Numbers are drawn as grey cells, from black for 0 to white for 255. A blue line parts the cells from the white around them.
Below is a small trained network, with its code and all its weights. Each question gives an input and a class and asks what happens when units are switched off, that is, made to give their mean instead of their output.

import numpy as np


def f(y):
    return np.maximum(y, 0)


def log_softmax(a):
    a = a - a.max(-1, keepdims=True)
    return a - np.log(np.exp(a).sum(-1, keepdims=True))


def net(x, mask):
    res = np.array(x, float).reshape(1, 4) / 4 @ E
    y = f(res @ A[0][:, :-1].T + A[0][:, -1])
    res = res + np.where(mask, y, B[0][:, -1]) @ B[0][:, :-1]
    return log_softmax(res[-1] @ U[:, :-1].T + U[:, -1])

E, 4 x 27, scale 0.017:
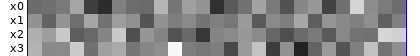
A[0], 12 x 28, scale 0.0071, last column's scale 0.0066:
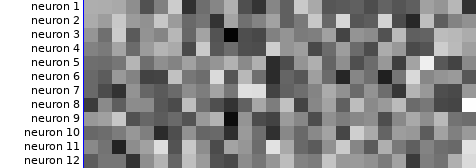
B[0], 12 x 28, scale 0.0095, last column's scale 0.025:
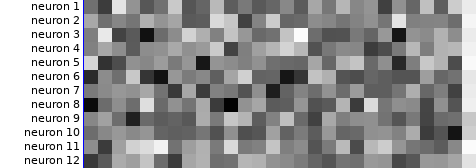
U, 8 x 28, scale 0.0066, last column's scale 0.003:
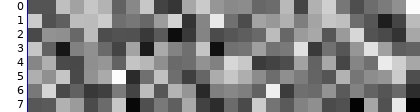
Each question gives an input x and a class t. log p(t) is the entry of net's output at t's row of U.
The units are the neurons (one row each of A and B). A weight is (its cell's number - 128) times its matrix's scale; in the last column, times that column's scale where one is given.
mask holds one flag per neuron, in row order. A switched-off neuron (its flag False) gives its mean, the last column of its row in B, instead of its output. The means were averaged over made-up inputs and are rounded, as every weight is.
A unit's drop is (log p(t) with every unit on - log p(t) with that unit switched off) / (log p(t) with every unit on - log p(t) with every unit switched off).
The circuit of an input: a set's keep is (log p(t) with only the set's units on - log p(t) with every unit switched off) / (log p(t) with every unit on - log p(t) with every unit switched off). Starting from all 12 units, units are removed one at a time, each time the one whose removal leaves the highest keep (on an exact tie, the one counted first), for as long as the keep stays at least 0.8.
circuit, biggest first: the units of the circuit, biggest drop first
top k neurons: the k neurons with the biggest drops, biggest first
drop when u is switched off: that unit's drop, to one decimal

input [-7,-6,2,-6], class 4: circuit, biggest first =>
(neuron 3)
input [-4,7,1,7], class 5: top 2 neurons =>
(neuron 1; neuron 4)
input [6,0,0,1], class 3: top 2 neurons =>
(neuron 8; neuron 1)
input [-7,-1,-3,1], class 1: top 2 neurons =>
(neuron 2; neuron 11)
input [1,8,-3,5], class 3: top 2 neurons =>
(neuron 5; neuron 11)
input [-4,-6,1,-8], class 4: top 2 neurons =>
(neuron 3; neuron 4)
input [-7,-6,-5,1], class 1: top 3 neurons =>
(neuron 2; neuron 11; neuron 3)
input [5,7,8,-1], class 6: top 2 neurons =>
(neuron 3; neuron 9)
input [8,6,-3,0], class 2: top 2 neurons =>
(neuron 10; neuron 3)
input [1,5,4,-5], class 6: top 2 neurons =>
(neuron 10; neuron 9)
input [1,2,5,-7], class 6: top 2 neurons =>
(neuron 10; neuron 9)
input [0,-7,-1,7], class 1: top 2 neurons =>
(neuron 2; neuron 3)
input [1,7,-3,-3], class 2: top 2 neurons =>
(neuron 11; neuron 10)
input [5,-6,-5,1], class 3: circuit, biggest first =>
(neuron 5)
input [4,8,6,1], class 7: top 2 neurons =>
(neuron 1; neuron 6)
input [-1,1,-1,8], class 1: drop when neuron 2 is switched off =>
0.1
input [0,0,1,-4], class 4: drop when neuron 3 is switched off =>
0.5
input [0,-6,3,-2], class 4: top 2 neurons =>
(neuron 6; neuron 3)
